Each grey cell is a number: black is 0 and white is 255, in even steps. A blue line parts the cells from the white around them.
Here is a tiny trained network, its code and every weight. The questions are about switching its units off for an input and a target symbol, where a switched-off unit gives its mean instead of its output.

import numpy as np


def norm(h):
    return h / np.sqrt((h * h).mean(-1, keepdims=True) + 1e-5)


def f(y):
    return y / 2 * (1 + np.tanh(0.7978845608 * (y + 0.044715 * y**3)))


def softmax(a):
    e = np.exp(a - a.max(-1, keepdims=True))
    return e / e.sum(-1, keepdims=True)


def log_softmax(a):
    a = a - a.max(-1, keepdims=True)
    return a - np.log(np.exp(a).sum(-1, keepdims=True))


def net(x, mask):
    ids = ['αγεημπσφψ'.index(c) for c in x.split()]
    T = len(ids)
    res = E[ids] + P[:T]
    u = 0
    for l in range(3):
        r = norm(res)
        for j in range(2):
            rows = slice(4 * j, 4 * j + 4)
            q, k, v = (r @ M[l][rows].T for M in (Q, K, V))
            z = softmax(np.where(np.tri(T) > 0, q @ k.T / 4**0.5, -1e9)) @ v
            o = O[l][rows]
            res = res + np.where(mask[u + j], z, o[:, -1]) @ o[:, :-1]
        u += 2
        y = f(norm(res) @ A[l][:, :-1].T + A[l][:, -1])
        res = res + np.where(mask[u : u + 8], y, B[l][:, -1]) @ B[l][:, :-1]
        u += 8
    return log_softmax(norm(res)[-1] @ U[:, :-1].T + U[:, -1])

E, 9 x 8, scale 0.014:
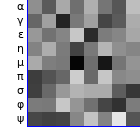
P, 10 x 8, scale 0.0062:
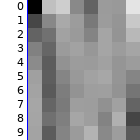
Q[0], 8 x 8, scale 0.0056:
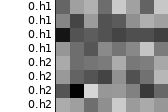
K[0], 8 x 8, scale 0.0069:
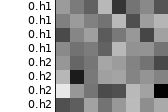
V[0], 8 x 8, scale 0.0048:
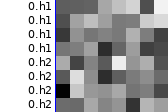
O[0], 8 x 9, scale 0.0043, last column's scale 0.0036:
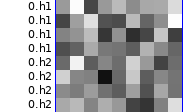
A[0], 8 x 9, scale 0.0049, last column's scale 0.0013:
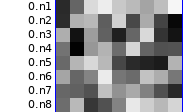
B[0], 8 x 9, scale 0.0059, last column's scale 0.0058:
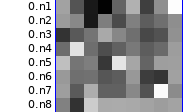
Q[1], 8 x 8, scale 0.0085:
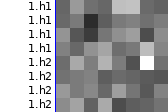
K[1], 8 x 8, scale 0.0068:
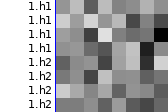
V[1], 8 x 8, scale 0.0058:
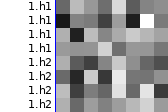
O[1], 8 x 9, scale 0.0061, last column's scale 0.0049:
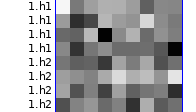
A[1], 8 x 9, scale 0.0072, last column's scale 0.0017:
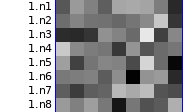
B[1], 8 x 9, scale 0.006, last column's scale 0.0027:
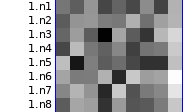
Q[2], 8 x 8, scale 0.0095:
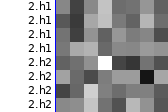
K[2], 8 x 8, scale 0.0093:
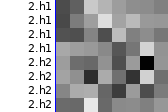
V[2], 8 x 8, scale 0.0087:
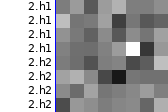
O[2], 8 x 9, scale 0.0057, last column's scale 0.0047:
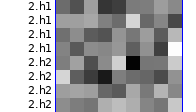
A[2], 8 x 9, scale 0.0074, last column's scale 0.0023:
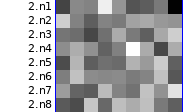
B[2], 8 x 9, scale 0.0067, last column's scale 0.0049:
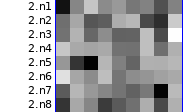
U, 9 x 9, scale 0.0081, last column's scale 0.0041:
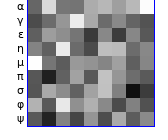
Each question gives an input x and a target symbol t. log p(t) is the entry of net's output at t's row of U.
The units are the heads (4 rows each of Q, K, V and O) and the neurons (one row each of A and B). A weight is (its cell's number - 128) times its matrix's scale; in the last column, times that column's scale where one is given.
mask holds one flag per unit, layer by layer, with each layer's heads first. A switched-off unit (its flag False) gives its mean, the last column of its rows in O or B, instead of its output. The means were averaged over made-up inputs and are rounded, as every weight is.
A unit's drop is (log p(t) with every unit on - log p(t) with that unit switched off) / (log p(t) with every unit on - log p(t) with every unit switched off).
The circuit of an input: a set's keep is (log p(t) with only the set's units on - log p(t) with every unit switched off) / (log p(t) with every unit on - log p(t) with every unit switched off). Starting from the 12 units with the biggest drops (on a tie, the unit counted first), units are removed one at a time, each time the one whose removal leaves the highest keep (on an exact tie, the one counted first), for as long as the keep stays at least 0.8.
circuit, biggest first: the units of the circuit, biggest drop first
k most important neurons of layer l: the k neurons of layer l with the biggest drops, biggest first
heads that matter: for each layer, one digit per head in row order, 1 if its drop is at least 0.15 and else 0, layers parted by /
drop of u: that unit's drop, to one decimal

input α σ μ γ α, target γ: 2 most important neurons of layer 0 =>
(0.n5; 0.n1)
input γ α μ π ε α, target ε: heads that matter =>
00 / 11 / 00
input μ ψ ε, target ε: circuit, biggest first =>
(0.n6; 1.n8)
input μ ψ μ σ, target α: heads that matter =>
10 / 11 / 00
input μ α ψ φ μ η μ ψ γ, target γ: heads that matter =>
00 / 00 / 01
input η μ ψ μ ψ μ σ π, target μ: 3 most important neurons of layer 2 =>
(2.n5; 2.n4; 2.n8)
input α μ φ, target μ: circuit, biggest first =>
(0.n5; 2.h2)
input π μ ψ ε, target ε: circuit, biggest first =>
(0.n6; 1.h1)
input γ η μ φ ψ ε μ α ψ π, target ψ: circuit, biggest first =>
(1.h2; 1.h1; 2.h1)
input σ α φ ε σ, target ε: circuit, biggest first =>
(1.h1; 1.h2; 0.n7)
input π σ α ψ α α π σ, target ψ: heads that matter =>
00 / 01 / 10
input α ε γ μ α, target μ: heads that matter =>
10 / 10 / 00
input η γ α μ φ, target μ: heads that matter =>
00 / 10 / 00
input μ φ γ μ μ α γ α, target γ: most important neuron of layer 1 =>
(1.n6)
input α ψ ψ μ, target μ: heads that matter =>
01 / 00 / 10
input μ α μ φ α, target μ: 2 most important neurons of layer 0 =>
(0.n8; 0.n1)
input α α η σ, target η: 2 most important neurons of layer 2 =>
(2.n4; 2.n2)
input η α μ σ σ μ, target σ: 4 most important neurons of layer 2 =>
(2.n2; 2.n7; 2.n5; 2.n6)
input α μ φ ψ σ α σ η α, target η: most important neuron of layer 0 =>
(0.n1)
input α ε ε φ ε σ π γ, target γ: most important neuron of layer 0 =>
(0.n1)
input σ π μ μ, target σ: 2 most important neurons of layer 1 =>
(1.n6; 1.n3)
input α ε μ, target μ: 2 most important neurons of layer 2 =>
(2.n5; 2.n6)
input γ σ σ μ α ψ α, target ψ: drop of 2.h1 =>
0.2
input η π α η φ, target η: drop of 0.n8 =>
0.2
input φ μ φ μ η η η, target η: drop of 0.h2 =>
0.0
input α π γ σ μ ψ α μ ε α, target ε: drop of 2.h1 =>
0.1
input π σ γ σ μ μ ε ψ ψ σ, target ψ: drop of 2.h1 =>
0.1
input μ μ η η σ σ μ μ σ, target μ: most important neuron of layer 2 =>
(2.n4)
